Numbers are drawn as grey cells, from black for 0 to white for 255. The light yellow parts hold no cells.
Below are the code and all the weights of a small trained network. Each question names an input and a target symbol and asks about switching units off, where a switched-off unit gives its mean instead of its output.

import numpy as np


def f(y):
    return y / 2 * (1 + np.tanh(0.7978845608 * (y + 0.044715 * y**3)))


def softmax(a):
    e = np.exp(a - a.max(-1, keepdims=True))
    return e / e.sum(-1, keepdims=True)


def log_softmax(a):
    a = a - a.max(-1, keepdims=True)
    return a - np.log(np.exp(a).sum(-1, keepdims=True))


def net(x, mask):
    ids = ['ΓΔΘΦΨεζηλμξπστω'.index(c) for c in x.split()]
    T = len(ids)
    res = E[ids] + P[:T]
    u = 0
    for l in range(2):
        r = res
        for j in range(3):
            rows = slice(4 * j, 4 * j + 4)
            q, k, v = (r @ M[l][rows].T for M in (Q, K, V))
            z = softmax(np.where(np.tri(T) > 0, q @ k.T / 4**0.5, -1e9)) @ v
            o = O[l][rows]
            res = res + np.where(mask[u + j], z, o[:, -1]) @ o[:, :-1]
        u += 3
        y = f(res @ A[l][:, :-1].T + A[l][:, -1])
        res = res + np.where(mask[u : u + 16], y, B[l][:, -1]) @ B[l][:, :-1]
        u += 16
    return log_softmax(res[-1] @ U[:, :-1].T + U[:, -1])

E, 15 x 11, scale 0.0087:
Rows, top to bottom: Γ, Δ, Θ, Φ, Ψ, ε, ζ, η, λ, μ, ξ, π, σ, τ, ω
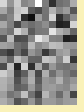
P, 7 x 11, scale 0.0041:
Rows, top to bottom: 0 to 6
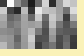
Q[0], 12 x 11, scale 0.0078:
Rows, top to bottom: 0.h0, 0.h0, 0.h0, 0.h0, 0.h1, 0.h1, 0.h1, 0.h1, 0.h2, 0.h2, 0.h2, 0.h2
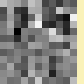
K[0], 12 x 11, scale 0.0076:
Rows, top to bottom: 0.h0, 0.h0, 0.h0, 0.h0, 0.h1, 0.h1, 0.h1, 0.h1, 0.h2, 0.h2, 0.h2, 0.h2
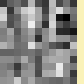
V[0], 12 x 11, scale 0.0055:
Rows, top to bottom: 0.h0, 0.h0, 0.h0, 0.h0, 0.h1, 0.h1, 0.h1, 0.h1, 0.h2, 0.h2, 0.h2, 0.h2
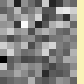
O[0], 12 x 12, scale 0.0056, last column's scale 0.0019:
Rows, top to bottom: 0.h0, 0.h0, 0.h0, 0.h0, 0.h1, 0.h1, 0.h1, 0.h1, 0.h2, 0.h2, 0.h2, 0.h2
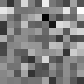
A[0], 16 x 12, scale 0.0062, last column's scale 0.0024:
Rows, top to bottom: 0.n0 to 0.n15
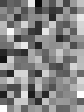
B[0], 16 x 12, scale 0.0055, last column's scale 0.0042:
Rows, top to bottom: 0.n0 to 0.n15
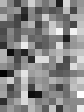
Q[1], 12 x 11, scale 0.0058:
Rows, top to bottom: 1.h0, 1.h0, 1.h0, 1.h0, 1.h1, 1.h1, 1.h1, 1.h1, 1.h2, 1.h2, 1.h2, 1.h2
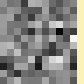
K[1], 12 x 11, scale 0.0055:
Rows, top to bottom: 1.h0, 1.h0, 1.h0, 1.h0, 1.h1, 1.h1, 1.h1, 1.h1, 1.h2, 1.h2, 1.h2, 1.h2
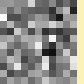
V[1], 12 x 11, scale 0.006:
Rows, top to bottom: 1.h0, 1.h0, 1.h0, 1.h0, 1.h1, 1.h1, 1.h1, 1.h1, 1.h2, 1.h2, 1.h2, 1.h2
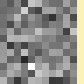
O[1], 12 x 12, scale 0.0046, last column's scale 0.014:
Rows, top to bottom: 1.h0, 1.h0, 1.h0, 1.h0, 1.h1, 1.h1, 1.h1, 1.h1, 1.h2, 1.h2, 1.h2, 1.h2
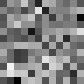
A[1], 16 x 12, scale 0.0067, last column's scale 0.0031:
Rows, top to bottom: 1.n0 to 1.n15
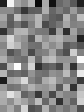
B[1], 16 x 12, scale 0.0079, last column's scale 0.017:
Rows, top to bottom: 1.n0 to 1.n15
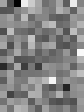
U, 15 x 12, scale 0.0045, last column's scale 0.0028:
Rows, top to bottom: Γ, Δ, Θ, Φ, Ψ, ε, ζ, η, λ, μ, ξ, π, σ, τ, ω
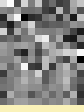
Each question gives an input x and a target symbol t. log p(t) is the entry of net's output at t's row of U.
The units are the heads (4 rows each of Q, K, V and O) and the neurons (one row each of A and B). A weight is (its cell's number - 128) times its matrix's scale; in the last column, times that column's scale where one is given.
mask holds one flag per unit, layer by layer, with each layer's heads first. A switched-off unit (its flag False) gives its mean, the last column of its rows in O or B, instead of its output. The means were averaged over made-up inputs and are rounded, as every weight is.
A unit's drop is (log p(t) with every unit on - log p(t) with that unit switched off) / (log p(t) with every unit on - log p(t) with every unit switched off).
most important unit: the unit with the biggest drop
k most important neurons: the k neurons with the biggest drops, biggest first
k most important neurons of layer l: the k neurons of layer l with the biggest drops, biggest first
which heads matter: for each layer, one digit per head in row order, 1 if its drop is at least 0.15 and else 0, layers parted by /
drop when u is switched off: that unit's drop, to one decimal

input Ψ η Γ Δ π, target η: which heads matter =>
100 / 010
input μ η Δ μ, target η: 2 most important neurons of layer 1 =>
1.n14, 1.n12
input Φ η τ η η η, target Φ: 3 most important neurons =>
1.n0, 0.n1, 1.n9
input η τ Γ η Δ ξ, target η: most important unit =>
0.n4
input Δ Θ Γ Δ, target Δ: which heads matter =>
100 / 111
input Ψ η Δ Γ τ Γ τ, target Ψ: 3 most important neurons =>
1.n13, 1.n6, 1.n5
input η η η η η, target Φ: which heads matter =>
010 / 110
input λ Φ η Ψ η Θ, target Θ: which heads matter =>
100 / 000
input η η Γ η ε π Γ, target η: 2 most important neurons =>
0.n9, 0.n11
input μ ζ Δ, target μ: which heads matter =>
100 / 001
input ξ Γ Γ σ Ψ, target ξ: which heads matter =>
100 / 101
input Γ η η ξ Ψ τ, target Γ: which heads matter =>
110 / 001
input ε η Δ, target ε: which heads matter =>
100 / 001
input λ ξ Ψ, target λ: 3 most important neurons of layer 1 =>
1.n6, 1.n11, 1.n4
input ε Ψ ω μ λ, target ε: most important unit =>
0.h0
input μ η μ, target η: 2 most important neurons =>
0.n8, 0.n13
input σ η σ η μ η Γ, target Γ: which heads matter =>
000 / 010
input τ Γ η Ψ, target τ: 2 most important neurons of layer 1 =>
1.n4, 1.n11
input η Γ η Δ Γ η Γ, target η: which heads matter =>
110 / 011
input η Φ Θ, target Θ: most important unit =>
1.n7
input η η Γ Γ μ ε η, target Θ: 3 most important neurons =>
1.n9, 0.n1, 0.n8
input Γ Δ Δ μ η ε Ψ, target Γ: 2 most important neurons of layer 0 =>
0.n3, 0.n8
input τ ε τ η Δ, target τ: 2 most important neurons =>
1.n4, 0.n10
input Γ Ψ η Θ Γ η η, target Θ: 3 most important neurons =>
1.n9, 0.n1, 0.n4
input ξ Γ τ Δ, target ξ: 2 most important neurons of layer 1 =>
1.n11, 1.n4
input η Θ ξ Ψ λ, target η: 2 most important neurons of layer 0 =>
0.n4, 0.n1
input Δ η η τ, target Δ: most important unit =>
1.h2
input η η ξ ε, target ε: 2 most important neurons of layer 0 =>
0.n8, 0.n4
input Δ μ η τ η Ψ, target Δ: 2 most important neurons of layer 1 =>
1.n4, 1.n13
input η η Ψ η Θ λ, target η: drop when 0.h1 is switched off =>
0.1
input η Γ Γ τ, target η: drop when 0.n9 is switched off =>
0.0
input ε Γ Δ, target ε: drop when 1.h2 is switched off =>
0.5
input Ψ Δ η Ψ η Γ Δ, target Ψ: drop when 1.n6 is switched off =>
0.3
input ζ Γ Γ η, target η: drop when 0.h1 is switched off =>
0.2
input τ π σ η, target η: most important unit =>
0.n7
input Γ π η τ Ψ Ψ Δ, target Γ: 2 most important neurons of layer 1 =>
1.n12, 1.n7
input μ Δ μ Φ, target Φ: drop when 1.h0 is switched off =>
-0.1
